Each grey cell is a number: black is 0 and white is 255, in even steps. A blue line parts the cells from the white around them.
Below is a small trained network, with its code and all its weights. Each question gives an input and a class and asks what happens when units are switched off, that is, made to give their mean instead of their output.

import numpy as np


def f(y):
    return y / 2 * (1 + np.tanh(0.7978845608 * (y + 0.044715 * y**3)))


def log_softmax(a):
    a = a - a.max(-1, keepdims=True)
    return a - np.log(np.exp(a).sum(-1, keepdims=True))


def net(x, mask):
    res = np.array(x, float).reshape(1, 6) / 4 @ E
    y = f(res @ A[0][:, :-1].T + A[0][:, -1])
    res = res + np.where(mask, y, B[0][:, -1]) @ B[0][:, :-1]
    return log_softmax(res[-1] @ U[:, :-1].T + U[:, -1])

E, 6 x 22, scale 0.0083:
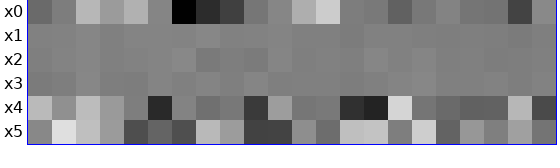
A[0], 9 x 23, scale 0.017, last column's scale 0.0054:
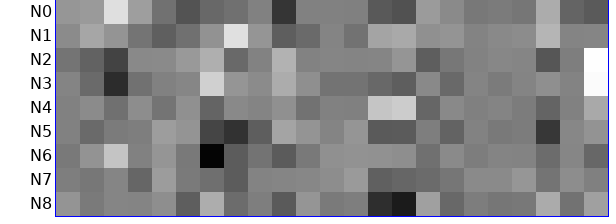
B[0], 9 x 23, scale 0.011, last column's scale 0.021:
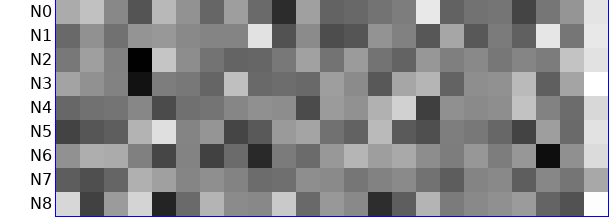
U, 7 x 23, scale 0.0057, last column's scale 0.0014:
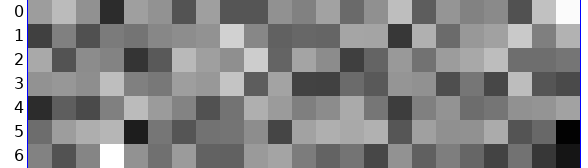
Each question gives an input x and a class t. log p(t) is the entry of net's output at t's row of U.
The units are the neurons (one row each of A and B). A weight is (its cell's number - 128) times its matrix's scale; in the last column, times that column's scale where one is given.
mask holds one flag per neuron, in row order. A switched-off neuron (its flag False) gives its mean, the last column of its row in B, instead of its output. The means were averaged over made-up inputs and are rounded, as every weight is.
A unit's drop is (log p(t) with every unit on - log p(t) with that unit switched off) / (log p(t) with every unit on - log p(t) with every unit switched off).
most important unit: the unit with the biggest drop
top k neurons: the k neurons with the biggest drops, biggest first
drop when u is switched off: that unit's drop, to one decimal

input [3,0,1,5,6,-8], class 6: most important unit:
N5
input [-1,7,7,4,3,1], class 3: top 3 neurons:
N3, N6, N2
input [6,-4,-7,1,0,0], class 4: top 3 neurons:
N5, N8, N3
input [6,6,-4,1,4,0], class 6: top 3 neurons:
N3, N5, N2
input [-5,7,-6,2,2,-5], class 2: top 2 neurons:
N8, N0
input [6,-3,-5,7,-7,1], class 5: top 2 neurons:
N6, N4
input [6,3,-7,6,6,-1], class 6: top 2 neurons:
N5, N3
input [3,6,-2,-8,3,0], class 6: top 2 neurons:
N3, N2
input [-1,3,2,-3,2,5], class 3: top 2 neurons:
N3, N1
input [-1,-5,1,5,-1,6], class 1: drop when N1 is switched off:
0.2
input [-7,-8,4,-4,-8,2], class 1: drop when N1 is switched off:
0.3
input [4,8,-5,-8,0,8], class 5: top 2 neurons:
N2, N3
